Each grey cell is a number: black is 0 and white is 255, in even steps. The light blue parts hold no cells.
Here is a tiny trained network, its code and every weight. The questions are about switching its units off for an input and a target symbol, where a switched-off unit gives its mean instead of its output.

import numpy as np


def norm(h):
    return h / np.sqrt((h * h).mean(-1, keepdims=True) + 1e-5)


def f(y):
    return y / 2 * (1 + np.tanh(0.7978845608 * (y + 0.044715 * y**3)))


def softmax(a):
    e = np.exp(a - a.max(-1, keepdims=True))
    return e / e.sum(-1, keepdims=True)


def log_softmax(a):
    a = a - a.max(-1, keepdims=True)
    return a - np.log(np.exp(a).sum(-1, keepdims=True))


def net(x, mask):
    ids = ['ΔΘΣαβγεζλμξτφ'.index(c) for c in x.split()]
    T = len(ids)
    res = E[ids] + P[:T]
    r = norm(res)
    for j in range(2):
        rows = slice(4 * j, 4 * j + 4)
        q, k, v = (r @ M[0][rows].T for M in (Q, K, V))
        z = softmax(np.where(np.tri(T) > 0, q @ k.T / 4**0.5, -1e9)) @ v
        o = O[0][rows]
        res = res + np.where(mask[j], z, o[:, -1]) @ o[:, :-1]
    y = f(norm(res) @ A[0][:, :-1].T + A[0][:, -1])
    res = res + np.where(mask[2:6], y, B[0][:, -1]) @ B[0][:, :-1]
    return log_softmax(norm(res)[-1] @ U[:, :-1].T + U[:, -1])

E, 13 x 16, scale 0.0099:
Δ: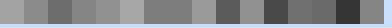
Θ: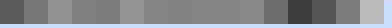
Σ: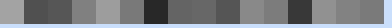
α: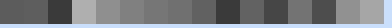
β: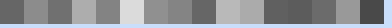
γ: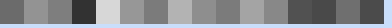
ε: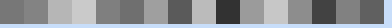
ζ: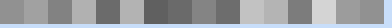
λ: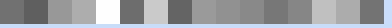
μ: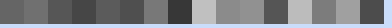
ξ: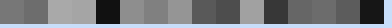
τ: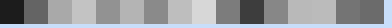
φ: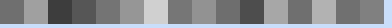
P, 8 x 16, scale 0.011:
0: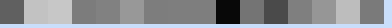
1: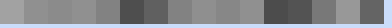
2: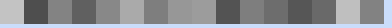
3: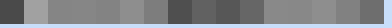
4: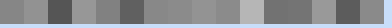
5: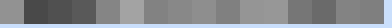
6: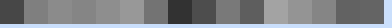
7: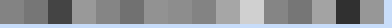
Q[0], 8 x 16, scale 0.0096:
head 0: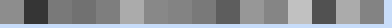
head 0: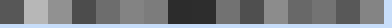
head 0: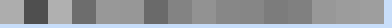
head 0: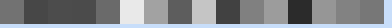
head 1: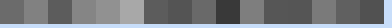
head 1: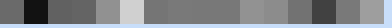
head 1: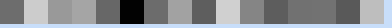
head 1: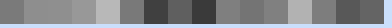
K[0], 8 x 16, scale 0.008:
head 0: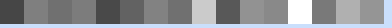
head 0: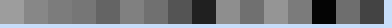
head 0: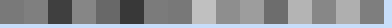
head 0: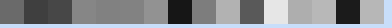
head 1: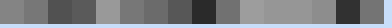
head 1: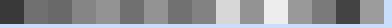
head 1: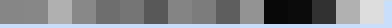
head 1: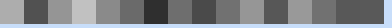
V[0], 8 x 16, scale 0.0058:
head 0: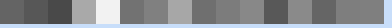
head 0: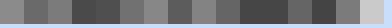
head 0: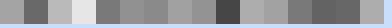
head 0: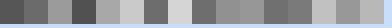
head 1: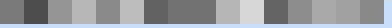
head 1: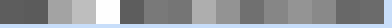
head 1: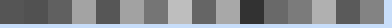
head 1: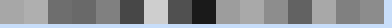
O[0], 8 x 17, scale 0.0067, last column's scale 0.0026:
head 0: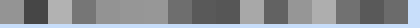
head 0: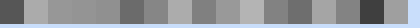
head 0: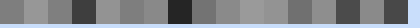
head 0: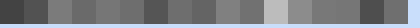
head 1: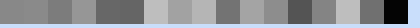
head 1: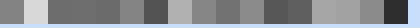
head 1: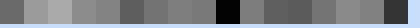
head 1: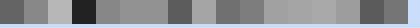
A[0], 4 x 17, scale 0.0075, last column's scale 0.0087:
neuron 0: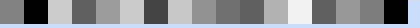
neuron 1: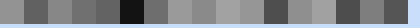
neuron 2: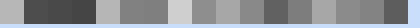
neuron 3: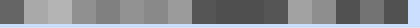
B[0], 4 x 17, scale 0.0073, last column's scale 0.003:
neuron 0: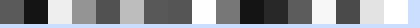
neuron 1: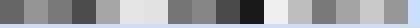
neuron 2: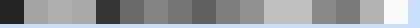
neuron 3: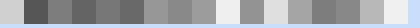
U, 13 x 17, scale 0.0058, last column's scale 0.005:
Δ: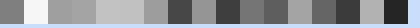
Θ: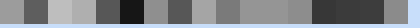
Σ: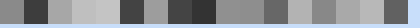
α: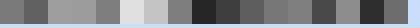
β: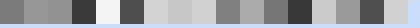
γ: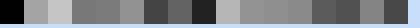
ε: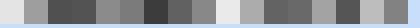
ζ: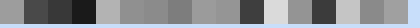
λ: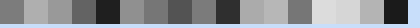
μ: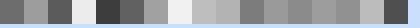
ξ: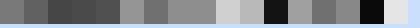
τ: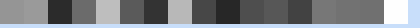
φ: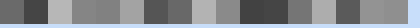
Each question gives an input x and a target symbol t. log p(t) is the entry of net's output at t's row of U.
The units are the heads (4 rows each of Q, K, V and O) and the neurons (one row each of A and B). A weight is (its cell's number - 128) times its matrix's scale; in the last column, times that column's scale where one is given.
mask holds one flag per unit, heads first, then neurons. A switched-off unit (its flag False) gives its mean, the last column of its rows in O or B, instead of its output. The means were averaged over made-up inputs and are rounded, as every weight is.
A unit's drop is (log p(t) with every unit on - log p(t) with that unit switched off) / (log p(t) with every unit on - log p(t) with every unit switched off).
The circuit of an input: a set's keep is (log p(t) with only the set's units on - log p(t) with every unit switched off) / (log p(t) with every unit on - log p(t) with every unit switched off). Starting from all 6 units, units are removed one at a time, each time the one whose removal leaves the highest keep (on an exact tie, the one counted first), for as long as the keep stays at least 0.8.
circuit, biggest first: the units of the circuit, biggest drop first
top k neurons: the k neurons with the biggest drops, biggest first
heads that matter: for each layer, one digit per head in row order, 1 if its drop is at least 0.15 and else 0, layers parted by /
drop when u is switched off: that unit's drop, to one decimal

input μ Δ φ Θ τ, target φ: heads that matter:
10
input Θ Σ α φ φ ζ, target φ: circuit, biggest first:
neuron 0; head 1
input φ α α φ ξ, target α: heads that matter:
00
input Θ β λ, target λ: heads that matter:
11
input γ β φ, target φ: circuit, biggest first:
head 1; neuron 0
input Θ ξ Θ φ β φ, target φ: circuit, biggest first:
head 1; neuron 0; head 0
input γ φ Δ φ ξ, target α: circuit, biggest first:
neuron 1; neuron 0
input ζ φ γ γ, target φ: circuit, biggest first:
head 0; neuron 0
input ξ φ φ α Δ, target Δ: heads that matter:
00
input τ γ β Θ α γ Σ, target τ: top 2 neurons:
neuron 0; neuron 2
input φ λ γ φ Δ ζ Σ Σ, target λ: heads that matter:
01
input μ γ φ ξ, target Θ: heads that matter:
01
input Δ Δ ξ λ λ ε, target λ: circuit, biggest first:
head 1
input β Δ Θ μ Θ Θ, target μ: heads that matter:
10
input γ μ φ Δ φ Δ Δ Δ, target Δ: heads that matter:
00
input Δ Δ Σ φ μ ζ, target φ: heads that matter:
01
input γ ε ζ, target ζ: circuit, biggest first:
head 0; neuron 0
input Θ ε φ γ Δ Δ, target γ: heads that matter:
01
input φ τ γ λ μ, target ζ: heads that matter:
00
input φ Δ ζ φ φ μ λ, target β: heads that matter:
01
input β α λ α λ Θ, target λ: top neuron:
neuron 2
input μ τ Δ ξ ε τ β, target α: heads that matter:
11
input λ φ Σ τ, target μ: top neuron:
neuron 3
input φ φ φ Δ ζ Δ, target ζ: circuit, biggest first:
head 0; head 1
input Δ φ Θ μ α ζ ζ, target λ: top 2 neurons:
neuron 3; neuron 0
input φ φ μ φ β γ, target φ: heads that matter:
01
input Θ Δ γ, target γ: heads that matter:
00
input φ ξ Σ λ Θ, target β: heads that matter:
01
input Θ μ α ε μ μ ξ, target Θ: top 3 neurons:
neuron 3; neuron 0; neuron 1
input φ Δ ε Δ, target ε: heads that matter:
00
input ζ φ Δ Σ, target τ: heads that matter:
00
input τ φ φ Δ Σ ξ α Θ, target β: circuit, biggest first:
head 1; neuron 2
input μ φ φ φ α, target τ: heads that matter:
01
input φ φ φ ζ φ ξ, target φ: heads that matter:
01
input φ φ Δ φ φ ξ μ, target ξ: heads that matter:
10
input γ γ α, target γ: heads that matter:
11
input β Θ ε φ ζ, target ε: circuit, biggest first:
head 0; neuron 2
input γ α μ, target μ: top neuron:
neuron 2
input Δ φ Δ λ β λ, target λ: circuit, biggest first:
head 1; neuron 2
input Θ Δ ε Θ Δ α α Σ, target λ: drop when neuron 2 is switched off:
0.2
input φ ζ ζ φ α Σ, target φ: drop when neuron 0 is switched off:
0.5
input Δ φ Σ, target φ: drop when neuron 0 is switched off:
0.4
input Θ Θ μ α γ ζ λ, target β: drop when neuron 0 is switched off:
0.0
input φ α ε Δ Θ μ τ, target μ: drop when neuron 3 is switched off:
0.6
